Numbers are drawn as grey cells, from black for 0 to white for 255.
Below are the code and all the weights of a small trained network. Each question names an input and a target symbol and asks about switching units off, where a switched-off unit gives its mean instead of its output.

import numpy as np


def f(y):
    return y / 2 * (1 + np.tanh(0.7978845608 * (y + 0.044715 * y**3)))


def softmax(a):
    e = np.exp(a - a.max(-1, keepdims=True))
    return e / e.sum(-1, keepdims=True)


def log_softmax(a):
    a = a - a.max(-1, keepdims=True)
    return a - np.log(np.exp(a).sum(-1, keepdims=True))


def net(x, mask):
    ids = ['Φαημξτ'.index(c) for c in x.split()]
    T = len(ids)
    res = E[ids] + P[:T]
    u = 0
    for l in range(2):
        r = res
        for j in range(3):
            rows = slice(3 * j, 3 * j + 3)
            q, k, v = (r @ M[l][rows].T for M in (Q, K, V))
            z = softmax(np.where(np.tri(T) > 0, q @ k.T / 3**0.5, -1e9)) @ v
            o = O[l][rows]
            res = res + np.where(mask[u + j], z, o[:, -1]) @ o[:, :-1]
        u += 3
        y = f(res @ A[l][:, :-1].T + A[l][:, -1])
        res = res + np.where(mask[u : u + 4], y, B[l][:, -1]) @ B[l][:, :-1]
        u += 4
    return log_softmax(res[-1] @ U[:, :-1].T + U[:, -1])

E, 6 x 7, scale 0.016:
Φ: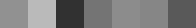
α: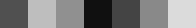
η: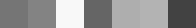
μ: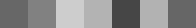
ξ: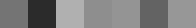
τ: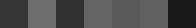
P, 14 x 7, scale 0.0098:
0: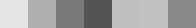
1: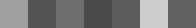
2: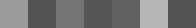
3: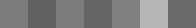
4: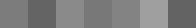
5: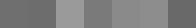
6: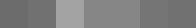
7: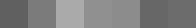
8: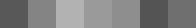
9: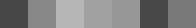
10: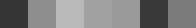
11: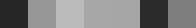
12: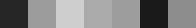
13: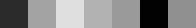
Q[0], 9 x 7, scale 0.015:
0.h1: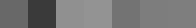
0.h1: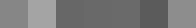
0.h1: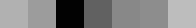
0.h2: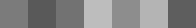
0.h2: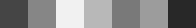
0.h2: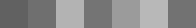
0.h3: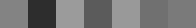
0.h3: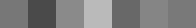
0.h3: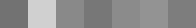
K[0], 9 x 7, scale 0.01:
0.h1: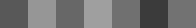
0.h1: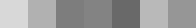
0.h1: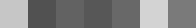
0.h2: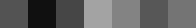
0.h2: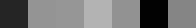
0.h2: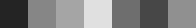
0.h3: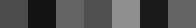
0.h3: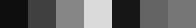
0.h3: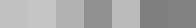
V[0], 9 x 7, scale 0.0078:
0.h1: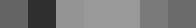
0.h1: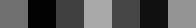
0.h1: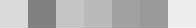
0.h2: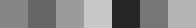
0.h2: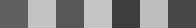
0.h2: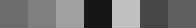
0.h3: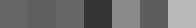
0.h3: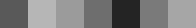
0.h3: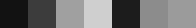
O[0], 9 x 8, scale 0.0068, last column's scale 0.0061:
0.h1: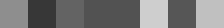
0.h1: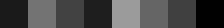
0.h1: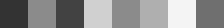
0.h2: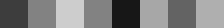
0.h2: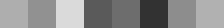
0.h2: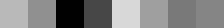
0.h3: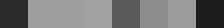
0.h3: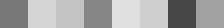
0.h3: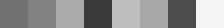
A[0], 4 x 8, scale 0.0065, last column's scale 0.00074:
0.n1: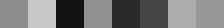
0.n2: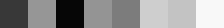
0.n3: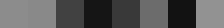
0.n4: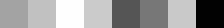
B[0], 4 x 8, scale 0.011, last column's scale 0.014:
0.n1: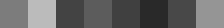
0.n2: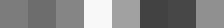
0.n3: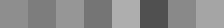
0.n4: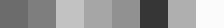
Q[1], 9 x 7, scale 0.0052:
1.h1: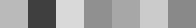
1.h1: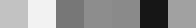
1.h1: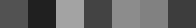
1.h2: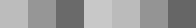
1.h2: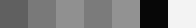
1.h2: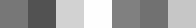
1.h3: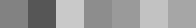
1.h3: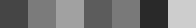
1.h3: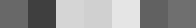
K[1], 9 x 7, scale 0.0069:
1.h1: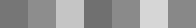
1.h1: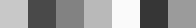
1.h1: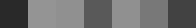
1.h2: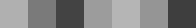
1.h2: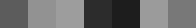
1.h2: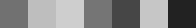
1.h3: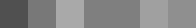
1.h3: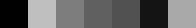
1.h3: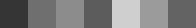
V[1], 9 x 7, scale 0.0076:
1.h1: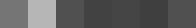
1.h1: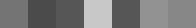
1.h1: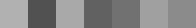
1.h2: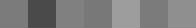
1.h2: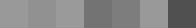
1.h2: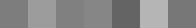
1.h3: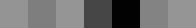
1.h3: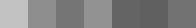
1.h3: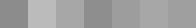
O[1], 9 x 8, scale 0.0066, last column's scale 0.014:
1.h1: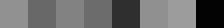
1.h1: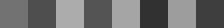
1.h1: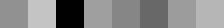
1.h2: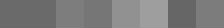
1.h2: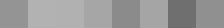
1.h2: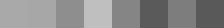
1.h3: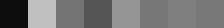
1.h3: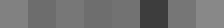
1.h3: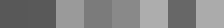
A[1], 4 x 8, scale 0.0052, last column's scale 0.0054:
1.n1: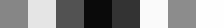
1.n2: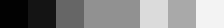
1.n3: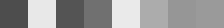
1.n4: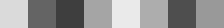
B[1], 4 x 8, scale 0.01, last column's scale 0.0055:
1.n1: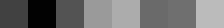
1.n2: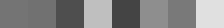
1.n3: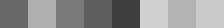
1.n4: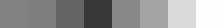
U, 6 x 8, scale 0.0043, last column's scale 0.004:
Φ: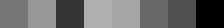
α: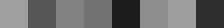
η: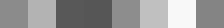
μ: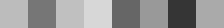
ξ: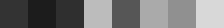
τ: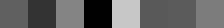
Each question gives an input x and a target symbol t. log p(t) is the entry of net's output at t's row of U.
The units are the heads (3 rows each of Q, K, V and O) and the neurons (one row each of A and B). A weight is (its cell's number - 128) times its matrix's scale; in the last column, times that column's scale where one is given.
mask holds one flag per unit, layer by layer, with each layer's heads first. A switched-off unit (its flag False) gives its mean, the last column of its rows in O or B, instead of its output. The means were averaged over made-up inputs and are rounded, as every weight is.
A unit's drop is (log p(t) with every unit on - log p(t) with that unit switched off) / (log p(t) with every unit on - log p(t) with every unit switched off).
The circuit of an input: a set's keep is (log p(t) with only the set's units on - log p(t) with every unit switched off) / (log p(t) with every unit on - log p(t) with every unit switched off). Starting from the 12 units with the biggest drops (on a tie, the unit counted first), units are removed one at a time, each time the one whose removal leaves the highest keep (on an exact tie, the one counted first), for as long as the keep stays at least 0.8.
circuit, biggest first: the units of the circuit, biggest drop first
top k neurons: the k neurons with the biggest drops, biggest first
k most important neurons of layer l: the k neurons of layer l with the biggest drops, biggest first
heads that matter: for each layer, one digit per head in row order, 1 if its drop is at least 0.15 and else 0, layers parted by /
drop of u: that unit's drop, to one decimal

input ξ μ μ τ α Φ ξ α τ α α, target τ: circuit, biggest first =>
1.h1; 0.n2; 0.h1; 0.h2
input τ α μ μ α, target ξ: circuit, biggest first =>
1.n1; 1.h1; 0.n3; 0.h1
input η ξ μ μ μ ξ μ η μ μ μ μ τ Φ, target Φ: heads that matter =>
101 / 000
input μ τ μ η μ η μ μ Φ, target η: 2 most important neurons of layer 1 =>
1.n3; 1.n4
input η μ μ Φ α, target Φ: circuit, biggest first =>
0.h3; 0.n1; 0.n2; 0.h2
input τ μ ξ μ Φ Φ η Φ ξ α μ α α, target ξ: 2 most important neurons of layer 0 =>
0.n3; 0.n4
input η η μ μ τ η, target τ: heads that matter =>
100 / 000
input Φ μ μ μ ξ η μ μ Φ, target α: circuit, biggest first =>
1.h1; 0.h3; 0.n1
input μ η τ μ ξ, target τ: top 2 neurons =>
0.n3; 0.n4
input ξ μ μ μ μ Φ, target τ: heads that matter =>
111 / 100
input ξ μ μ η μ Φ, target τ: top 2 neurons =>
0.n2; 0.n4
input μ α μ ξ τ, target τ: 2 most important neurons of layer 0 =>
0.n3; 0.n4
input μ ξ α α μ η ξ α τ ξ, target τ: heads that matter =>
100 / 000
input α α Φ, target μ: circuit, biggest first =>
0.h3; 1.h1; 0.h1; 1.n4
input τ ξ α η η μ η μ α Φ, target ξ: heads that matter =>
111 / 100
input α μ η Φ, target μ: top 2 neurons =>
0.n1; 0.n2
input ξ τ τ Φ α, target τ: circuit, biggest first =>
0.n2; 1.h1; 0.h1; 0.h2
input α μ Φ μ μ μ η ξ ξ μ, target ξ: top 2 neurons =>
0.n4; 1.n2
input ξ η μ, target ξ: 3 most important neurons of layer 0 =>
0.n4; 0.n2; 0.n3
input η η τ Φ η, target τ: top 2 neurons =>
0.n4; 1.n1
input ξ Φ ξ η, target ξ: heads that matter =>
000 / 000
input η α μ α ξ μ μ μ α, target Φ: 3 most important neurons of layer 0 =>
0.n1; 0.n2; 0.n4
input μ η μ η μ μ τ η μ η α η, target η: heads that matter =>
010 / 000
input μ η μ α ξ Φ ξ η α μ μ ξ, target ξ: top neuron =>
1.n2
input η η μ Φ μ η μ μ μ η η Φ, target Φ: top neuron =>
0.n1
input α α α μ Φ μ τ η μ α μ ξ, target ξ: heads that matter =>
100 / 000
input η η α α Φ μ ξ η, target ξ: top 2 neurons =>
0.n4; 1.n2
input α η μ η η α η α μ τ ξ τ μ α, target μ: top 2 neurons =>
0.n2; 1.n4
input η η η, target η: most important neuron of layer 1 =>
1.n4
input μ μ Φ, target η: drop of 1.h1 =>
0.6
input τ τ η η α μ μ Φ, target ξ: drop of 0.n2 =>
0.1
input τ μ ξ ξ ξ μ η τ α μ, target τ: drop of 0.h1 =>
1.0
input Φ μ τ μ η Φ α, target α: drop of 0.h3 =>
1.2
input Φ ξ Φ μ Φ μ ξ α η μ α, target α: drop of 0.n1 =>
0.6
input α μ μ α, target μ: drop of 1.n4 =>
0.0
